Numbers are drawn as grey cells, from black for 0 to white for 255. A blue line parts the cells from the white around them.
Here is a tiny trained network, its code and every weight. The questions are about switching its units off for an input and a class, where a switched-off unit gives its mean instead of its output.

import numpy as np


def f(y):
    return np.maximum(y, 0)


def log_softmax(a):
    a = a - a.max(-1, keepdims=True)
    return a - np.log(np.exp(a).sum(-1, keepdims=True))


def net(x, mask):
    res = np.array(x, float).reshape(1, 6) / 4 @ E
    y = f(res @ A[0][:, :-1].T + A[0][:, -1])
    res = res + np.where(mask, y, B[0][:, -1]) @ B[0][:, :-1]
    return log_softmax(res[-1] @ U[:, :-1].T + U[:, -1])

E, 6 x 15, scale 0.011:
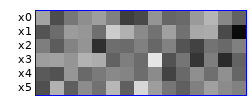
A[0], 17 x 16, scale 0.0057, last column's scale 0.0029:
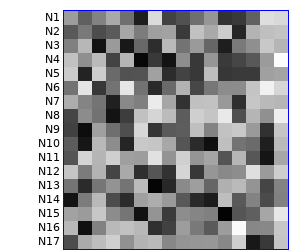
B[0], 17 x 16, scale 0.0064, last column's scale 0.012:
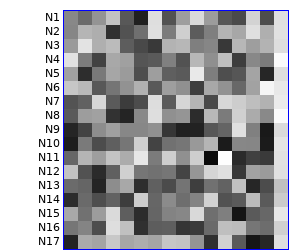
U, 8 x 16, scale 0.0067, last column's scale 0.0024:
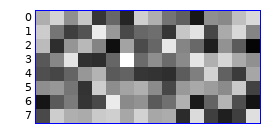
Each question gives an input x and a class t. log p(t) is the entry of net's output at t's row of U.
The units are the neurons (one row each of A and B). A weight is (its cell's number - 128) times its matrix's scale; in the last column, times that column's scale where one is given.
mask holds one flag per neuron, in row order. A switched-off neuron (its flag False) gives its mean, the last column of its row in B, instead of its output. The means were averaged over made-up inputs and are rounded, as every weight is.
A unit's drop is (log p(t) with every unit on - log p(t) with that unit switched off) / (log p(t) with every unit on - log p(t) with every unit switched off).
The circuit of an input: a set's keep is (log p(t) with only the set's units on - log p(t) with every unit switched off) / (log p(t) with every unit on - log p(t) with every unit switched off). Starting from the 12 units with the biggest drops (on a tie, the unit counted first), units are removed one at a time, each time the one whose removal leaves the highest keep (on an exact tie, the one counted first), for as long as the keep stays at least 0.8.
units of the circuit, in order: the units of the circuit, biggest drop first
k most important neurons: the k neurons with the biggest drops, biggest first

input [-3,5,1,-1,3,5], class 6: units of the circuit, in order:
(N14)
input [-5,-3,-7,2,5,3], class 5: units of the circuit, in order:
(N6; N15)
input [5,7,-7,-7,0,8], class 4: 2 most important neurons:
(N9; N13)
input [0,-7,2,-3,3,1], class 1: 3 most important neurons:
(N6; N12; N8)
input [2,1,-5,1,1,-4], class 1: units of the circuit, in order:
(N1; N12; N7)
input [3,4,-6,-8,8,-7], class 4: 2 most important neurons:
(N9; N13)
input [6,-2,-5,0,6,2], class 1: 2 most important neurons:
(N12; N6)
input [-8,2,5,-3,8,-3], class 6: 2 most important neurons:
(N10; N14)
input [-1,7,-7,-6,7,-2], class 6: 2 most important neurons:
(N10; N14)
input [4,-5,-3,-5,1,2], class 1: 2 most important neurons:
(N6; N12)
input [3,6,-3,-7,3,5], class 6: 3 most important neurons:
(N14; N10; N8)
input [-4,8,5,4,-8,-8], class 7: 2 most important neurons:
(N17; N11)
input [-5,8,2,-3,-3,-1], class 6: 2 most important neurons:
(N10; N8)
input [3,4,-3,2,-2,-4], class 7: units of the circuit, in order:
(N17)
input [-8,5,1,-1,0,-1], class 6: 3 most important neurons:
(N10; N14; N8)
